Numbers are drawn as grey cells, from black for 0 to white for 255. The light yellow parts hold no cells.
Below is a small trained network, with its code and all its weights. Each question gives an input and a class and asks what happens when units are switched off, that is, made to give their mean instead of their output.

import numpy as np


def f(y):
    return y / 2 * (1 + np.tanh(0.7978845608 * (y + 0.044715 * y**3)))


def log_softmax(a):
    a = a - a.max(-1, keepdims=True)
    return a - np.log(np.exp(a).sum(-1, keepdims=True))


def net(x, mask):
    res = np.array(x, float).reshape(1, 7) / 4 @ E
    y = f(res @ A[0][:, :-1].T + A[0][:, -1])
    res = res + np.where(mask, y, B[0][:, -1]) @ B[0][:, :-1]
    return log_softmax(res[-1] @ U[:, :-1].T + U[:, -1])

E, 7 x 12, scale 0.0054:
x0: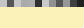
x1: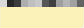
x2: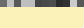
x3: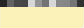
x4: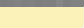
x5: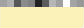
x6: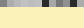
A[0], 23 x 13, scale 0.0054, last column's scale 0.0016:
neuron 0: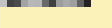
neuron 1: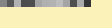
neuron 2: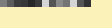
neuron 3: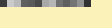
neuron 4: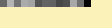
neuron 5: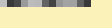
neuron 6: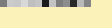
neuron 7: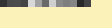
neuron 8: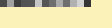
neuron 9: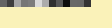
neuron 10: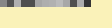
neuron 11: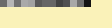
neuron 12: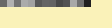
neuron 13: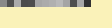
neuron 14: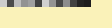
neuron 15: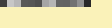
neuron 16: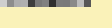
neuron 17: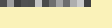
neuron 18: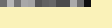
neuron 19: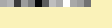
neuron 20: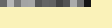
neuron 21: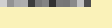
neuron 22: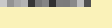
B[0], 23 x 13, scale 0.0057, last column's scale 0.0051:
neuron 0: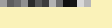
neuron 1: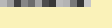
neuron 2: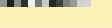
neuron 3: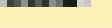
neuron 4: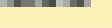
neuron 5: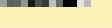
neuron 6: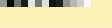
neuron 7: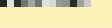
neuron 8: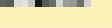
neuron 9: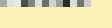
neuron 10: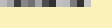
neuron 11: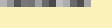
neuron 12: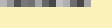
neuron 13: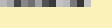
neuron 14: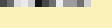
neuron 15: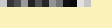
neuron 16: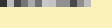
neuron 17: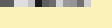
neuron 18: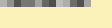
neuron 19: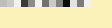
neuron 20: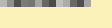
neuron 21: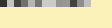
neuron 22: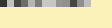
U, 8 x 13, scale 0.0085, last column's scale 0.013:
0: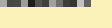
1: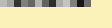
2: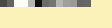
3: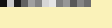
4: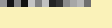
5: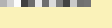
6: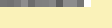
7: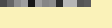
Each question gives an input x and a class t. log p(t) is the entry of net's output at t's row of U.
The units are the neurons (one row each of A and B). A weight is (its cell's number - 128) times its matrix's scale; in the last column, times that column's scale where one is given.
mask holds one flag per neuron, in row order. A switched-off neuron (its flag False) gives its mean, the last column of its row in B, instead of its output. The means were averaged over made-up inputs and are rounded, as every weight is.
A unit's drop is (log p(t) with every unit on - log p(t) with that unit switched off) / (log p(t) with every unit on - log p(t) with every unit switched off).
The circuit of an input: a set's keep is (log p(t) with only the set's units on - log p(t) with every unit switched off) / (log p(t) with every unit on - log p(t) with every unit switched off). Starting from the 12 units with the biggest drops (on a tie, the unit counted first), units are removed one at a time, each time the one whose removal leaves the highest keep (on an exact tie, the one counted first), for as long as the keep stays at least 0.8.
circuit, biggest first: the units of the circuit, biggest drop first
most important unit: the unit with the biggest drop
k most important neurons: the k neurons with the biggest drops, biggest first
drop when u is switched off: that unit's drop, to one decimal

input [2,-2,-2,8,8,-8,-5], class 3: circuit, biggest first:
[neuron 7]
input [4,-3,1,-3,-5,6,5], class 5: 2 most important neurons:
[neuron 19; neuron 2]
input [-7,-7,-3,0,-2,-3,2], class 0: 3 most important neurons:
[neuron 15; neuron 3; neuron 14]
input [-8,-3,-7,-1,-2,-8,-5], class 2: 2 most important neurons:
[neuron 8; neuron 17]
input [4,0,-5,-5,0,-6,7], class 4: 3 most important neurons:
[neuron 6; neuron 19; neuron 7]
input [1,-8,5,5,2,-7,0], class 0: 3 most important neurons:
[neuron 15; neuron 3; neuron 19]
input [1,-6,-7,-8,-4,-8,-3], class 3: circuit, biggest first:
[neuron 21; neuron 22]
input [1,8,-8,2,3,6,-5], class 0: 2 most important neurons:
[neuron 5; neuron 0]
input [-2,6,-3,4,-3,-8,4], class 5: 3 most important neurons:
[neuron 9; neuron 15; neuron 3]
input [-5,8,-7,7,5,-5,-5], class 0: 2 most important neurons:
[neuron 5; neuron 0]
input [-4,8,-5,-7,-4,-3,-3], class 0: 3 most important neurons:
[neuron 5; neuron 0; neuron 7]
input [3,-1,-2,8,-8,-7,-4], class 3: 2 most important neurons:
[neuron 7; neuron 19]
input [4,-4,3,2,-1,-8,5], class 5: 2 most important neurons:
[neuron 9; neuron 2]
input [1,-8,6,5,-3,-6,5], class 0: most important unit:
neuron 15
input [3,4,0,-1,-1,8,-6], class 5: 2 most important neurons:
[neuron 19; neuron 6]
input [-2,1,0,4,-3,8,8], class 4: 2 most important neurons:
[neuron 6; neuron 9]
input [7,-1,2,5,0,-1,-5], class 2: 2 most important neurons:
[neuron 14; neuron 6]
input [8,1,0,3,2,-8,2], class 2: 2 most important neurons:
[neuron 14; neuron 19]
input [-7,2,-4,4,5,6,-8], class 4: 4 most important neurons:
[neuron 2; neuron 14; neuron 19; neuron 9]
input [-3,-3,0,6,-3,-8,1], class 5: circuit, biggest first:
[neuron 9]
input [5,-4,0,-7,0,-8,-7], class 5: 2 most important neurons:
[neuron 9; neuron 6]
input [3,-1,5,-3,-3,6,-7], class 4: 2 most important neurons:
[neuron 2; neuron 9]
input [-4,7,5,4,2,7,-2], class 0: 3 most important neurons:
[neuron 5; neuron 0; neuron 9]
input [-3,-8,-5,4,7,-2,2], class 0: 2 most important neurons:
[neuron 15; neuron 3]
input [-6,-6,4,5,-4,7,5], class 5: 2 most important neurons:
[neuron 19; neuron 14]
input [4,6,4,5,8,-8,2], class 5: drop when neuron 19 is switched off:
-0.1
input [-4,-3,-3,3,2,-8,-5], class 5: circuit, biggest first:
[neuron 9]
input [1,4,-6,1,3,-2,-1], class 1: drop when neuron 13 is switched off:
0.2
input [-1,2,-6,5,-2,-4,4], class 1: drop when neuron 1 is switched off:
0.3
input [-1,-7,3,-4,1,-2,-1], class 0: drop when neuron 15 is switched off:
0.2
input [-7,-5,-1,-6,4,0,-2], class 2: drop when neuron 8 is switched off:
0.5
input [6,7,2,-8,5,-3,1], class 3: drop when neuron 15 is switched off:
0.1
